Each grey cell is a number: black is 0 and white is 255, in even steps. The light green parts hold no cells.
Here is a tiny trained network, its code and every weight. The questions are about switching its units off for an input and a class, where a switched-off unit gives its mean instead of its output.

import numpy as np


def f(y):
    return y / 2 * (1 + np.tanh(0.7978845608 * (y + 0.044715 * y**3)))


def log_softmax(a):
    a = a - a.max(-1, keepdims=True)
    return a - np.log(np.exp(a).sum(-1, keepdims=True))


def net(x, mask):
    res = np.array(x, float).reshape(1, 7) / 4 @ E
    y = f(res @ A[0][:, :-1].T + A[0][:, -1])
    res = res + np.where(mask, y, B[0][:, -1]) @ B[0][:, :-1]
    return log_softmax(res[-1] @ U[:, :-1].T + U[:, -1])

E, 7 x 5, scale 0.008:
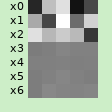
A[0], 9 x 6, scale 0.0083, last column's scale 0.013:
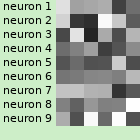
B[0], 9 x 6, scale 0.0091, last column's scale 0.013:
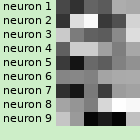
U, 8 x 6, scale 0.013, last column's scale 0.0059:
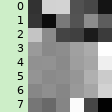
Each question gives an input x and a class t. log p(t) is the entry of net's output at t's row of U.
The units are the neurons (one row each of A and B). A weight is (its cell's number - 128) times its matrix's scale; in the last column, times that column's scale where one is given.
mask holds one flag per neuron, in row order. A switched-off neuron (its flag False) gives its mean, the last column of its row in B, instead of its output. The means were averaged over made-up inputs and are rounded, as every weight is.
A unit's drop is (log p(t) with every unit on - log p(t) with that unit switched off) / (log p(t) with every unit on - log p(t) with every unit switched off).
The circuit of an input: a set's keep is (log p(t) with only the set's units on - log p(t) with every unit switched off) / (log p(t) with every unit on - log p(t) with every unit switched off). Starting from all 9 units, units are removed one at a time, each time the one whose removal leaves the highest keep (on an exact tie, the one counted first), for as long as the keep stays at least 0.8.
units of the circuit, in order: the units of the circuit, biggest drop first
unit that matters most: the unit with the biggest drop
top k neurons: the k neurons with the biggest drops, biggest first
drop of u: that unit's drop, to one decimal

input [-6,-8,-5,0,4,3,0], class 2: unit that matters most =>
neuron 3
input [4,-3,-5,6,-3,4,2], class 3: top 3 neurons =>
[neuron 2; neuron 9; neuron 7]
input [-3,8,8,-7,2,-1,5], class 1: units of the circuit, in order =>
[neuron 1; neuron 7]
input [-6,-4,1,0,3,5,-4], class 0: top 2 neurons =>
[neuron 2; neuron 8]
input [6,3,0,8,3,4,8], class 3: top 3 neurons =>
[neuron 2; neuron 8; neuron 7]
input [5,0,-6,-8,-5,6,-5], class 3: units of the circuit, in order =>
[neuron 2; neuron 7]
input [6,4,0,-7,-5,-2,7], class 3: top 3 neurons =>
[neuron 2; neuron 8; neuron 7]
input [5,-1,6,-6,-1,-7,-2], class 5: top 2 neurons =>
[neuron 2; neuron 9]
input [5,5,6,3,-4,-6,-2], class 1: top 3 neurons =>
[neuron 7; neuron 2; neuron 1]
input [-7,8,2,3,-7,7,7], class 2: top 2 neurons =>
[neuron 9; neuron 4]
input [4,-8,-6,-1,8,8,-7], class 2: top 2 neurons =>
[neuron 3; neuron 8]
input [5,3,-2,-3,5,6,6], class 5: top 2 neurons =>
[neuron 2; neuron 8]
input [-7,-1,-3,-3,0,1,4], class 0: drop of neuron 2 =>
1.1
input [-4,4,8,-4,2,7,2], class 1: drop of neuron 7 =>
0.4
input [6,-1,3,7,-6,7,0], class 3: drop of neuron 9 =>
0.2
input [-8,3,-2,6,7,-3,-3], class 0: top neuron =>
[neuron 2]
